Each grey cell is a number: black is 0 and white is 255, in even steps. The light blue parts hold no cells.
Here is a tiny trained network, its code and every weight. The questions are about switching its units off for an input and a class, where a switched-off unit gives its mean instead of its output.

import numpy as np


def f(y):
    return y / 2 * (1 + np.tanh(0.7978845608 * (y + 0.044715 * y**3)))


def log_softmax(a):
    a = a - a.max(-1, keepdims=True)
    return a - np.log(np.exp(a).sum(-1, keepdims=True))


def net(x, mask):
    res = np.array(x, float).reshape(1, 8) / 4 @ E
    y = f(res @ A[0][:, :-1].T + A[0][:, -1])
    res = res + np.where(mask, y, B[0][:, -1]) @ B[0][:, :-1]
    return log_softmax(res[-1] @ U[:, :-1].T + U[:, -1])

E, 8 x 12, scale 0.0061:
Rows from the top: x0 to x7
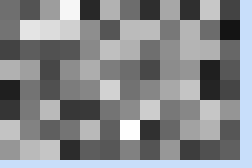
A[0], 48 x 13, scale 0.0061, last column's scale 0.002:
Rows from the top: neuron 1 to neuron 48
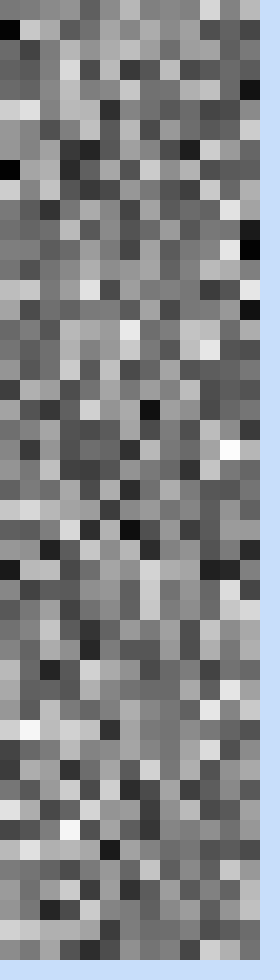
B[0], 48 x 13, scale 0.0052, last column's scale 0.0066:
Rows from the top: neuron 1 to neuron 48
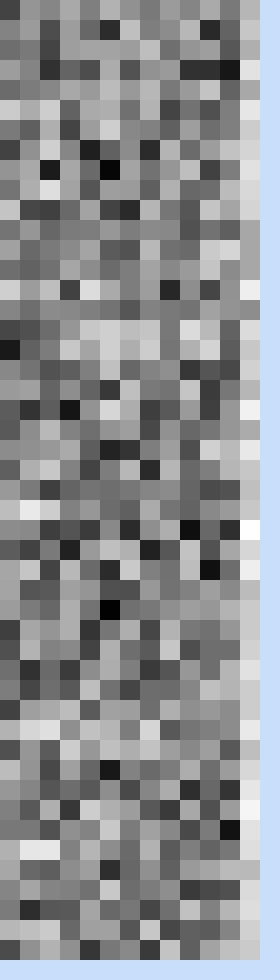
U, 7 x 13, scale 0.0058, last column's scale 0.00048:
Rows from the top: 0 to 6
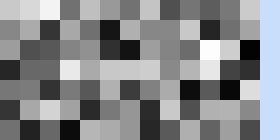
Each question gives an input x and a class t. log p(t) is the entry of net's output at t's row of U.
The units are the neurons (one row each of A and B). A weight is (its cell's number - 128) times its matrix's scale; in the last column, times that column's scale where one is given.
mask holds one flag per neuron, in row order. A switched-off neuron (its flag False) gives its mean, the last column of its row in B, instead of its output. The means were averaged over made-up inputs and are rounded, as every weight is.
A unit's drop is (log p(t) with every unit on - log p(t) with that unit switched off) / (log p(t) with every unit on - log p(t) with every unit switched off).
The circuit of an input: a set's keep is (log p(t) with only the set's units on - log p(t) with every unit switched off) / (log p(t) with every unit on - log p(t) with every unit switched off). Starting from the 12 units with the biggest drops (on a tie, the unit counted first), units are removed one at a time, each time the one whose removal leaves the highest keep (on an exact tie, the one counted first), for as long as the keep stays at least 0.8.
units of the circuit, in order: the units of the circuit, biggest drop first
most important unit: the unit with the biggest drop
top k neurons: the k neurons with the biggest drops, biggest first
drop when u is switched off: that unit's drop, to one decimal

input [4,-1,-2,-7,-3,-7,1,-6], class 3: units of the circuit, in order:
[neuron 18; neuron 38]
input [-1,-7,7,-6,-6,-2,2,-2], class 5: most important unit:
neuron 8
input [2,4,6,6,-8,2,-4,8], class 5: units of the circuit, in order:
[neuron 8; neuron 24]
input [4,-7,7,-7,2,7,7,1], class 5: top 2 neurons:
[neuron 8; neuron 48]
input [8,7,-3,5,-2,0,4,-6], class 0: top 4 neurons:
[neuron 37; neuron 6; neuron 43; neuron 47]
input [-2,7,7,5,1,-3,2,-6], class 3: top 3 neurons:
[neuron 17; neuron 18; neuron 38]
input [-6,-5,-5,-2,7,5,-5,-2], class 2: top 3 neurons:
[neuron 11; neuron 23; neuron 13]
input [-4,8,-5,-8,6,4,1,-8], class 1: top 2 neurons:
[neuron 29; neuron 9]
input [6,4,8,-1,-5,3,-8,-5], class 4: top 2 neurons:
[neuron 27; neuron 4]
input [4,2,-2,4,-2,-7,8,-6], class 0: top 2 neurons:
[neuron 37; neuron 6]
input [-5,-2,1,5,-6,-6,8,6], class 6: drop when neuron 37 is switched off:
-0.1
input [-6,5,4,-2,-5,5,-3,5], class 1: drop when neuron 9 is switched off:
0.3
